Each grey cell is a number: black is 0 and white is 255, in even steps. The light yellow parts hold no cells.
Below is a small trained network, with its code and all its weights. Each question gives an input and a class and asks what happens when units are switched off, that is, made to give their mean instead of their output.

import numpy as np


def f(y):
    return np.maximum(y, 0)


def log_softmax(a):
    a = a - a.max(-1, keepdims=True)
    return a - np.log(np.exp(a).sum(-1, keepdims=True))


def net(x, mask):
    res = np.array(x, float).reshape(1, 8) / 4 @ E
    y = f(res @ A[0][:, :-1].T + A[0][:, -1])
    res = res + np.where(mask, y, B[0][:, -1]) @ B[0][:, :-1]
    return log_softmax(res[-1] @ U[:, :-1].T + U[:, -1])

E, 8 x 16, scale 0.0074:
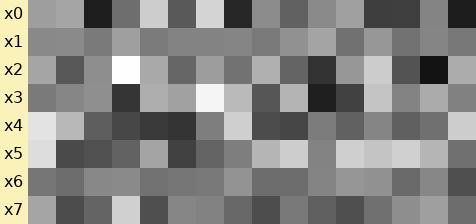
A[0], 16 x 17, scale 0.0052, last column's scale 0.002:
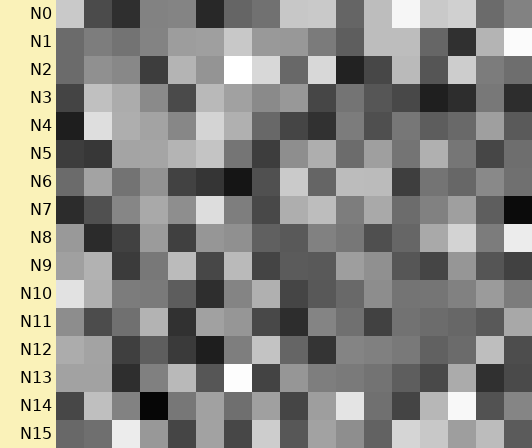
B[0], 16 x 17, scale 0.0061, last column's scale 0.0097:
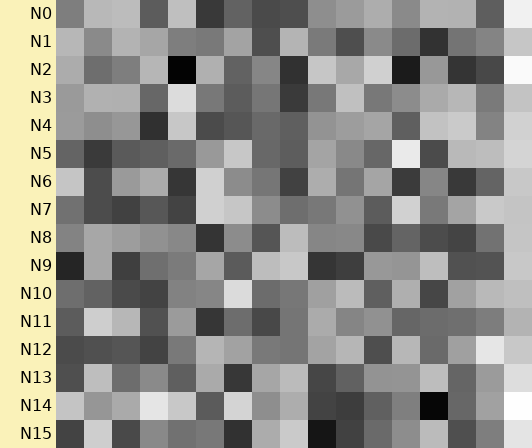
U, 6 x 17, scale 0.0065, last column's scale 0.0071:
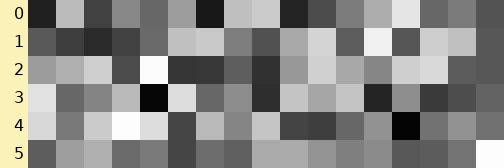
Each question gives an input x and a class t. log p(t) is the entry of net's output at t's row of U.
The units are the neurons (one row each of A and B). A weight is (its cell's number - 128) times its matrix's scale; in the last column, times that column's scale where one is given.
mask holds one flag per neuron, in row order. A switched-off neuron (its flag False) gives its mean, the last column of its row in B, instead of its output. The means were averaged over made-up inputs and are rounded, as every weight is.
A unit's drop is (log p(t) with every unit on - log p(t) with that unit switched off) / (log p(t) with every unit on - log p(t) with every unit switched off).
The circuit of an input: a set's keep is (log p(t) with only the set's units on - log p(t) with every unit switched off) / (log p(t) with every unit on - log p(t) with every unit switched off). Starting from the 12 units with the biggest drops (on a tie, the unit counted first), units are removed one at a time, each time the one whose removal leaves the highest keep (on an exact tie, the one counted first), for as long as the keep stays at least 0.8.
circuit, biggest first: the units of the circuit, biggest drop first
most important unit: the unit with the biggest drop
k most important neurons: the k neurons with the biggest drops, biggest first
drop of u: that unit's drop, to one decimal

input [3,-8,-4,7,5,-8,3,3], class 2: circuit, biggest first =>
N4
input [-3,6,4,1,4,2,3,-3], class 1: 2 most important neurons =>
N14, N12
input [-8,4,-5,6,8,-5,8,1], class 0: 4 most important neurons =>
N15, N5, N7, N6
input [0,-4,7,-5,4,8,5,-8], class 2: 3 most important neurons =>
N0, N14, N2
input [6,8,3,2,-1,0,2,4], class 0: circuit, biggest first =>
N13, N9
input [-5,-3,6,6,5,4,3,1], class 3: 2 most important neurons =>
N2, N14
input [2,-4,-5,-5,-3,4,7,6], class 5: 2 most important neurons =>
N2, N8
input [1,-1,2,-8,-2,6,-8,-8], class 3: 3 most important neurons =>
N6, N4, N3
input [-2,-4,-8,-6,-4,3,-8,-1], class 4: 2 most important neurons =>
N14, N2
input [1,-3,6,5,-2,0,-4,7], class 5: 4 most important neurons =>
N14, N11, N6, N2
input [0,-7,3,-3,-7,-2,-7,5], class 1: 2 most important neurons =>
N5, N7
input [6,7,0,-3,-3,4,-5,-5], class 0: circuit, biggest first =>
N9, N13
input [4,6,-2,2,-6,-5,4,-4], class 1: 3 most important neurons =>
N7, N5, N0
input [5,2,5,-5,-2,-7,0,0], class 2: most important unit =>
N3
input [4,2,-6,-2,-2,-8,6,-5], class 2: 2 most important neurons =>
N4, N3
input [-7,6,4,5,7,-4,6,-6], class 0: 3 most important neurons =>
N15, N5, N7
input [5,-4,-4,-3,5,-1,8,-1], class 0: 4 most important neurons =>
N9, N5, N13, N2
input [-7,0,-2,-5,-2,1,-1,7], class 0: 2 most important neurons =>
N15, N2
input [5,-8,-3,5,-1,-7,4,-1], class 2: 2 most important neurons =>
N4, N3
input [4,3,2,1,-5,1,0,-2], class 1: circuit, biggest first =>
N5, N7
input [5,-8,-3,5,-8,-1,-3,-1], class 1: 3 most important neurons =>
N5, N7, N15
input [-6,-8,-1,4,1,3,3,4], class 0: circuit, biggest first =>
N15
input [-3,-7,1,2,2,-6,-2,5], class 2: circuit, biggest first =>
N4, N3
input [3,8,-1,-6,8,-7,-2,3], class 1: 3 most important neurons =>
N12, N10, N0
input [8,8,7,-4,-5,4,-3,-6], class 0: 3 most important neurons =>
N13, N9, N14
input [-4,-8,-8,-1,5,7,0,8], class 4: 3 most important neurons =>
N14, N8, N4
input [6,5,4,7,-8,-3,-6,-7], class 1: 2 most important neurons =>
N5, N7
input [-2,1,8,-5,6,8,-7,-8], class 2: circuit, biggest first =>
N0
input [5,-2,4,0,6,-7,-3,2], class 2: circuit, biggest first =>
N3, N4
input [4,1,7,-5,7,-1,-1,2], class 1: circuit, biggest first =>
N12, N10
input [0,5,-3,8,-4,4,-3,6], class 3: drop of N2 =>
1.3
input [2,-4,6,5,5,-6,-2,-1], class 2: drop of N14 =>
0.3
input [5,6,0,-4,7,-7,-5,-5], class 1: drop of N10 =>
0.4
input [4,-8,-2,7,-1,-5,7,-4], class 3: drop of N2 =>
1.3
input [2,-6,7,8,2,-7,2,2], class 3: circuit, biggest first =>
N2
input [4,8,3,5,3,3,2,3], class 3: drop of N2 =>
0.8
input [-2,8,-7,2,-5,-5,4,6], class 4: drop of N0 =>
0.1
